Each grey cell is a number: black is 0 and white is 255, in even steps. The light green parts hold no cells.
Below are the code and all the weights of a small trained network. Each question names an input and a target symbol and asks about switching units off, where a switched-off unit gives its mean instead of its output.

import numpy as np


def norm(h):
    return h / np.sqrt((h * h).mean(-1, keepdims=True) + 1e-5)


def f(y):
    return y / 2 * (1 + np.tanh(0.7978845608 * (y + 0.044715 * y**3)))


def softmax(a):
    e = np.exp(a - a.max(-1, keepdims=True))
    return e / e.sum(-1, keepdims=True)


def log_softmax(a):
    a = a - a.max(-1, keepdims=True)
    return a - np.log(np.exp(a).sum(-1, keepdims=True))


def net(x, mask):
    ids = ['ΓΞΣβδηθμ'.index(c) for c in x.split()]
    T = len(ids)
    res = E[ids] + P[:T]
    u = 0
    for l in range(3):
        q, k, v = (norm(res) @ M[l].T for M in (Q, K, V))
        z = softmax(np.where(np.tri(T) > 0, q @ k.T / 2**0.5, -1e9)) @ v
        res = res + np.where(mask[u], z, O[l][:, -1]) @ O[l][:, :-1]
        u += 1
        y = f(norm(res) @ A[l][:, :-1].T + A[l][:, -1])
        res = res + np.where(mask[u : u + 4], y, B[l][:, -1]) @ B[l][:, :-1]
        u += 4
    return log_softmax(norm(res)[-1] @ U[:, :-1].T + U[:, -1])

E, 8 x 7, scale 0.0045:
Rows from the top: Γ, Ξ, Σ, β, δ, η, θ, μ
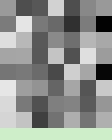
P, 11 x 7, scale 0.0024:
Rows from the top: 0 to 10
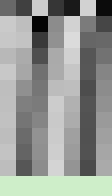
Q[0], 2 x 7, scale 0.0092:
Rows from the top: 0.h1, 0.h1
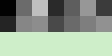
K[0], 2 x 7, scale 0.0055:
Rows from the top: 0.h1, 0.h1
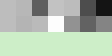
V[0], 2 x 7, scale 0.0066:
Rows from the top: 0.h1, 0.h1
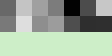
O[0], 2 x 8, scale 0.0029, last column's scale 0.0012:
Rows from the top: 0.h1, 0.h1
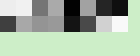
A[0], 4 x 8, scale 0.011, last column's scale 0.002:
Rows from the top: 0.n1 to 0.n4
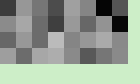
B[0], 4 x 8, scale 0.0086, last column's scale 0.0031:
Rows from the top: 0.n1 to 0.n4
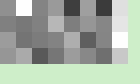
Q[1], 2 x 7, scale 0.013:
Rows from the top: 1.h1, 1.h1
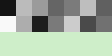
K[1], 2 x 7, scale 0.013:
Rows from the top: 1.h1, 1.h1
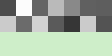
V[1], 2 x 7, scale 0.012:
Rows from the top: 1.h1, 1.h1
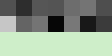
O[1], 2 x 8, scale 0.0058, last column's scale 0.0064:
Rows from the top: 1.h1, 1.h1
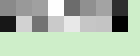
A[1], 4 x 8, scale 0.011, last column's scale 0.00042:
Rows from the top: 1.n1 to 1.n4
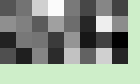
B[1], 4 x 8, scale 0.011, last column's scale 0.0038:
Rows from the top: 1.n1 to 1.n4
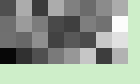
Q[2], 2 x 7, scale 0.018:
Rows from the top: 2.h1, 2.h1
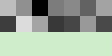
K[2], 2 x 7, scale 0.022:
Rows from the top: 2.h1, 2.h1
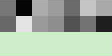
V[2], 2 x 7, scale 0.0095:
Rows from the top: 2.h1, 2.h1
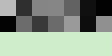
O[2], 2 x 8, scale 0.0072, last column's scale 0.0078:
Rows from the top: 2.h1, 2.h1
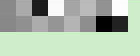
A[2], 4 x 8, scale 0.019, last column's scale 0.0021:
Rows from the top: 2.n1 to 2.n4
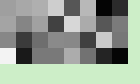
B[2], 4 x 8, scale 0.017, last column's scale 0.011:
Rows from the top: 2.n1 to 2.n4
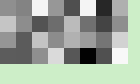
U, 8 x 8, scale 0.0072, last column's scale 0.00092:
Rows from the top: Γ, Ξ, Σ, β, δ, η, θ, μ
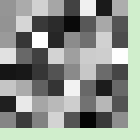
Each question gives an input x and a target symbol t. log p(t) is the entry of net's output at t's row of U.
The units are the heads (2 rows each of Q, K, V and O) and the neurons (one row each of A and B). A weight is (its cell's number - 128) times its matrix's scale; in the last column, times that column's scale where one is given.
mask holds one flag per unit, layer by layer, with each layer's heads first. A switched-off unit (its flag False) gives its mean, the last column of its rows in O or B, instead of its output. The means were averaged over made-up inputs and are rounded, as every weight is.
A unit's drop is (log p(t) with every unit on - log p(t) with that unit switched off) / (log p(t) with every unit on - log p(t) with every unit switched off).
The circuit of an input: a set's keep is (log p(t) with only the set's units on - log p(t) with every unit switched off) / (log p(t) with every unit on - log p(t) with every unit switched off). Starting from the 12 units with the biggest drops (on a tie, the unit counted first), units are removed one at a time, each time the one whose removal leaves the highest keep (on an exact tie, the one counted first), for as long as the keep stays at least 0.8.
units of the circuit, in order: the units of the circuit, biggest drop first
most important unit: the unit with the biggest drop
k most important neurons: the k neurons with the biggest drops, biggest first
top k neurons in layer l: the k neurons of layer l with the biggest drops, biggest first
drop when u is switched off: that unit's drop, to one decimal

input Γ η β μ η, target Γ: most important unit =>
0.n1
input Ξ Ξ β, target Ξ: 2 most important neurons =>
1.n2, 2.n4
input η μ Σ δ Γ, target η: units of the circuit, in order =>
1.h1, 2.h1, 2.n2
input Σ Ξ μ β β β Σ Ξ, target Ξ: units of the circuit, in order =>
1.n3, 2.n4, 2.n1
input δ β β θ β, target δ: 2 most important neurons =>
0.n1, 1.n4
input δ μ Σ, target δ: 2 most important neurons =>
0.n1, 1.n4
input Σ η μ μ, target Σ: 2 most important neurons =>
0.n2, 0.n3
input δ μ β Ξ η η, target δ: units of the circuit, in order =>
1.n4, 0.h1
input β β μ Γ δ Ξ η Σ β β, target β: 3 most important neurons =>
0.n1, 0.n2, 2.n4
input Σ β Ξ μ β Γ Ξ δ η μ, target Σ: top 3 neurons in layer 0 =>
0.n1, 0.n2, 0.n3
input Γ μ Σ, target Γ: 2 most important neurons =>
0.n1, 1.n1
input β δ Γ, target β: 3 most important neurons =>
0.n1, 0.n2, 2.n4
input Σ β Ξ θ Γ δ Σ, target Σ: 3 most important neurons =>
0.n1, 0.n2, 0.n3
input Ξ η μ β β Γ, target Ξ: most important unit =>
1.n2
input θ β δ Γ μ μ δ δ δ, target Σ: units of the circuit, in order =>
1.n3, 2.n4
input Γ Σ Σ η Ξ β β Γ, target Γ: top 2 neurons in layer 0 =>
0.n1, 0.n2
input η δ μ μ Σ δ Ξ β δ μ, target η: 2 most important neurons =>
0.n1, 2.n2
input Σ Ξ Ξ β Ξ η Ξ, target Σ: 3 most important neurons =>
1.n3, 2.n4, 2.n3
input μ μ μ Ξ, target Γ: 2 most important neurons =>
0.n1, 2.n1
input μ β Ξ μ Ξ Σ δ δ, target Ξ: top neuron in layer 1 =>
1.n3
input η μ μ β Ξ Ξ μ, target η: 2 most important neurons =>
2.n2, 0.n1
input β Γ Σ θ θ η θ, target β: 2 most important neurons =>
0.n2, 2.n4
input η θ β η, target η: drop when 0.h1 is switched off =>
0.1
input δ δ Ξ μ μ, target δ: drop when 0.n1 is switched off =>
0.7
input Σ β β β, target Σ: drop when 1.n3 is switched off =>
0.0
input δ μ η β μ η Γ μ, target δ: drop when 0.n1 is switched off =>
0.9
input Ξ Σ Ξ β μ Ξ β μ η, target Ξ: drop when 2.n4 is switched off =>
0.2
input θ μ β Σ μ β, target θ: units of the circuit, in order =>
1.h1
